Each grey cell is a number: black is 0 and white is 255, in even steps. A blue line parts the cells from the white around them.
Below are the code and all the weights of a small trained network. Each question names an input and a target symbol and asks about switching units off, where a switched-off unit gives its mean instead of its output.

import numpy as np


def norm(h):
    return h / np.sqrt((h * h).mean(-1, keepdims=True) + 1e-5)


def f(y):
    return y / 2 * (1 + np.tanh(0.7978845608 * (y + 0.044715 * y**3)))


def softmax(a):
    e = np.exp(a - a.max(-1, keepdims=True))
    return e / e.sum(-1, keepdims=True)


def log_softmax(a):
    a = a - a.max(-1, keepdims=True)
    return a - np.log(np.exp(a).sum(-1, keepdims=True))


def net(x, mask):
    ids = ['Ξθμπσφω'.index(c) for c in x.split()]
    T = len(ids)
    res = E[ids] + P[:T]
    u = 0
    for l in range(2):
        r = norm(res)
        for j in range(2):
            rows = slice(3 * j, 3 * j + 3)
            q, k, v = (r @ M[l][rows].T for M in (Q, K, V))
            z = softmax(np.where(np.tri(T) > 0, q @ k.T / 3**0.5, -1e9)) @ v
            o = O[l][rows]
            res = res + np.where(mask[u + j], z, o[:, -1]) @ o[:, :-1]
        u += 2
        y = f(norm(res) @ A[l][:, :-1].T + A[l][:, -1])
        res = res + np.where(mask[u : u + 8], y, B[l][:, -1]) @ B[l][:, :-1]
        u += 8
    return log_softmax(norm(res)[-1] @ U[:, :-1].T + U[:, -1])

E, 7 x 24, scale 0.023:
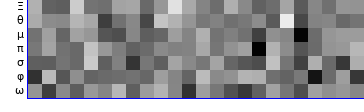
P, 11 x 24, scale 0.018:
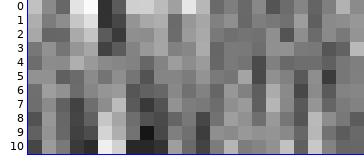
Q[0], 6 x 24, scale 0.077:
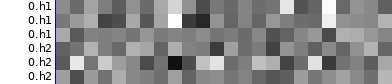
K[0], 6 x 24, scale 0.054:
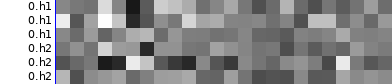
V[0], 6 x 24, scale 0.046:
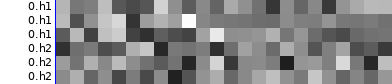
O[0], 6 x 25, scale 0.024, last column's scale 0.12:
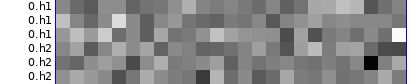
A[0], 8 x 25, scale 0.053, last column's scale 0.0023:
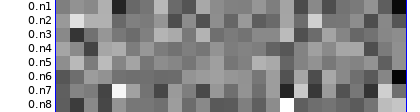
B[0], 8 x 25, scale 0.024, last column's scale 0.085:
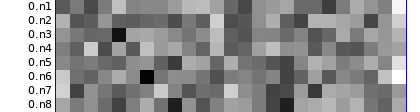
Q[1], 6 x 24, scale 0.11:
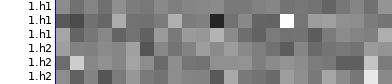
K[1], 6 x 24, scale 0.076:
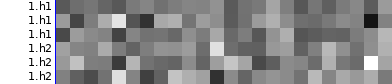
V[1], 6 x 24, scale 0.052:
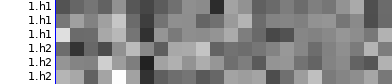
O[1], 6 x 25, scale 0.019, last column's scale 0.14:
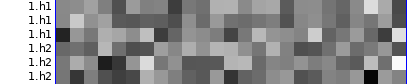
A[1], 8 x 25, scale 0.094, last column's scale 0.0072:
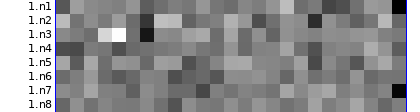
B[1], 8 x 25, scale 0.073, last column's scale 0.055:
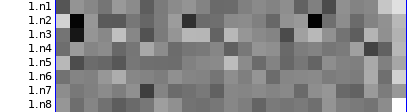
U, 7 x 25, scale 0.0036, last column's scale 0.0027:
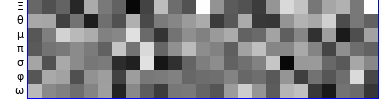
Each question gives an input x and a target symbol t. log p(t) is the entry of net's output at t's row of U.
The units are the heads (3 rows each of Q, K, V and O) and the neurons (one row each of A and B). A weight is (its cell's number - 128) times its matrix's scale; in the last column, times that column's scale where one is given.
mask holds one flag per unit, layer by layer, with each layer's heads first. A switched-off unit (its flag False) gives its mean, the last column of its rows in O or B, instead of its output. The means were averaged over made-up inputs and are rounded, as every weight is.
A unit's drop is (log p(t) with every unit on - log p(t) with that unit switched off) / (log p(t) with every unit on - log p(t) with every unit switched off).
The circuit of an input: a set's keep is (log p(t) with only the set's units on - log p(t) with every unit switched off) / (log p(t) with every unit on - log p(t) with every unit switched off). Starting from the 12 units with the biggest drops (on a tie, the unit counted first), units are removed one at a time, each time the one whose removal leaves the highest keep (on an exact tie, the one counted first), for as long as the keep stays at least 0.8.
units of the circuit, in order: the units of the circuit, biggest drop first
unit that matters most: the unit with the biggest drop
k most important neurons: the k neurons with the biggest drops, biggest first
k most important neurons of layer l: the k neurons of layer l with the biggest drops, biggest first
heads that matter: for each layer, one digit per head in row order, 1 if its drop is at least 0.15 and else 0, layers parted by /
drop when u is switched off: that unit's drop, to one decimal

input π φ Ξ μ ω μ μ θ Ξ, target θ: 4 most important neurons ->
0.n2, 0.n1, 1.n2, 1.n3
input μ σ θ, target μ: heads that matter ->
11 / 11
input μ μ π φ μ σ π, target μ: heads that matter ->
11 / 00
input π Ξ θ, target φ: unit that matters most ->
1.h1
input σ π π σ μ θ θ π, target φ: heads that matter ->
10 / 00
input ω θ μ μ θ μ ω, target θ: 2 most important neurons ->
0.n8, 1.n4
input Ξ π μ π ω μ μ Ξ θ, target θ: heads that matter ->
10 / 00
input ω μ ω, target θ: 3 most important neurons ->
0.n8, 0.n3, 1.n4
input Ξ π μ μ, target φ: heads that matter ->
11 / 11
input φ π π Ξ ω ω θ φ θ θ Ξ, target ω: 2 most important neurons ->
0.n2, 1.n7
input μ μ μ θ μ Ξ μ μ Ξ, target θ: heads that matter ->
10 / 00
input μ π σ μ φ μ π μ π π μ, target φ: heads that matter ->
11 / 01
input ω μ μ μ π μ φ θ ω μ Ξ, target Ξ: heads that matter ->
01 / 00
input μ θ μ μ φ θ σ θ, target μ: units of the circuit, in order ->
0.h2
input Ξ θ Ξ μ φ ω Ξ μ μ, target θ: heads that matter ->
10 / 00
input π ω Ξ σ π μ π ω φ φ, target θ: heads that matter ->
01 / 01
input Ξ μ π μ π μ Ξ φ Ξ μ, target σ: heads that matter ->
11 / 10
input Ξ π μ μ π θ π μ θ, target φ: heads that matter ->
10 / 01
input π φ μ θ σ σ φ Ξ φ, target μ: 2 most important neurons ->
1.n4, 0.n5
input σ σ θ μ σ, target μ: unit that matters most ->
0.h2
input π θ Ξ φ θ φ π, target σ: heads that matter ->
01 / 10
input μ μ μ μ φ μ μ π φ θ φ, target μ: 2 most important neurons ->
1.n4, 0.n6
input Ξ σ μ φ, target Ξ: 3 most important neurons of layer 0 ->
0.n6, 0.n5, 0.n2
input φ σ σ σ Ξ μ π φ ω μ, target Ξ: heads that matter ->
00 / 00
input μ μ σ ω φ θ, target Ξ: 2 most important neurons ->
0.n5, 1.n2
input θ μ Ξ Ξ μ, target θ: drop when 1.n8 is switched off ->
0.1
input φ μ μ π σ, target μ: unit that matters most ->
0.h1
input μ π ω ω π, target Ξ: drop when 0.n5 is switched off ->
0.1
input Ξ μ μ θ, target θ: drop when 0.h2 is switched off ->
0.2
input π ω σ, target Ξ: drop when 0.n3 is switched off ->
0.1
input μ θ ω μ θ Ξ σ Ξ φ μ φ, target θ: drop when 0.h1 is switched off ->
0.2
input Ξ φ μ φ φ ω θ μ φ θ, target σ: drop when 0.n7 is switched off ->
0.0
